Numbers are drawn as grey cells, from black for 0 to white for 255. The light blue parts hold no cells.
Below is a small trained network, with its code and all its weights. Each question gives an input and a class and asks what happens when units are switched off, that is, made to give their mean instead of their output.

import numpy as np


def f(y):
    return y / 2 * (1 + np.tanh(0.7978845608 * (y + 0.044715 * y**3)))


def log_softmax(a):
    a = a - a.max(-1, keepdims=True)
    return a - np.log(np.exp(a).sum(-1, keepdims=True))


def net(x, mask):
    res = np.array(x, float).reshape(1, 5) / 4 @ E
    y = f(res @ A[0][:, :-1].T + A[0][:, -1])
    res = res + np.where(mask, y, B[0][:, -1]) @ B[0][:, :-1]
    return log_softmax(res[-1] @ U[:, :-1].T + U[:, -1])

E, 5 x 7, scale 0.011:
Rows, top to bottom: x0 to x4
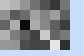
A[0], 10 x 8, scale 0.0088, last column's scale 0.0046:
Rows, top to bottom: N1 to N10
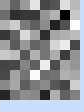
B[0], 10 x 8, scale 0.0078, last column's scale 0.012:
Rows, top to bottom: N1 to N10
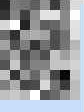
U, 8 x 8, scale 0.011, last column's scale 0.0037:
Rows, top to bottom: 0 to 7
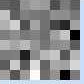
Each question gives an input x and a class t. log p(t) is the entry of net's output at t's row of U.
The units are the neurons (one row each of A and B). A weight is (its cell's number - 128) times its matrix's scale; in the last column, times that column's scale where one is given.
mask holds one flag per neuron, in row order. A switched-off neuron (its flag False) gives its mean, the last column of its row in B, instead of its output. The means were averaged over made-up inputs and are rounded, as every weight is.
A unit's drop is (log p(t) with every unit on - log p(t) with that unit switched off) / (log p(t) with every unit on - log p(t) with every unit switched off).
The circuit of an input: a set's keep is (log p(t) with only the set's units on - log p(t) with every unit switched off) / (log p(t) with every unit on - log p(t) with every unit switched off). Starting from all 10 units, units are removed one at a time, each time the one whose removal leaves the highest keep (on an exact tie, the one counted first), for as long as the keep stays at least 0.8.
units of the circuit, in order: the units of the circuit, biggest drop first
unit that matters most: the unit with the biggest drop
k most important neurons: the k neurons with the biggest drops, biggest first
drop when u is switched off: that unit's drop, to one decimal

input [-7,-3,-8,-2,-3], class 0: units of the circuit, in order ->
(N4)
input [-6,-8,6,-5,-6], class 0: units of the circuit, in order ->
(N8; N3)
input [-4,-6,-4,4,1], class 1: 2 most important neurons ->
(N2; N5)
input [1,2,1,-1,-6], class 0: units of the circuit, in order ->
(N1; N6)
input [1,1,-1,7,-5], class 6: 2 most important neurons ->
(N7; N8)
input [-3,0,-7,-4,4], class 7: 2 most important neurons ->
(N4; N10)
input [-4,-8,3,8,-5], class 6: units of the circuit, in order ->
(N7; N8)
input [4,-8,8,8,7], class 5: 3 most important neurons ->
(N2; N6; N10)
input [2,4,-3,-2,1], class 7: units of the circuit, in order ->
(N7; N3)
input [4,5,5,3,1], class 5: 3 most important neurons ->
(N2; N10; N6)
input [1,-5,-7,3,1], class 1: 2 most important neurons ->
(N5; N10)
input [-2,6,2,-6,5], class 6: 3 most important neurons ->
(N10; N6; N2)
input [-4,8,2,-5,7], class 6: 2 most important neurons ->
(N10; N8)
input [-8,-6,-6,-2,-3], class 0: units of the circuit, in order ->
(N4)
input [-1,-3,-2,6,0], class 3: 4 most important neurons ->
(N2; N8; N9; N7)
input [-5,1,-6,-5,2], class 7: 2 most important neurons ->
(N10; N4)
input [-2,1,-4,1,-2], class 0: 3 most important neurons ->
(N3; N6; N2)
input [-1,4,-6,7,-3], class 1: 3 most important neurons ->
(N2; N5; N6)
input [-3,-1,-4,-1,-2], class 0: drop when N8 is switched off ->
0.0
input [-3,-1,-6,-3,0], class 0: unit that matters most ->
N4
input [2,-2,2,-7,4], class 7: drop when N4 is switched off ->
0.1
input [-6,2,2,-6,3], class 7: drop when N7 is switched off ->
0.1
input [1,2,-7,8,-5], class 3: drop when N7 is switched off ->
0.8
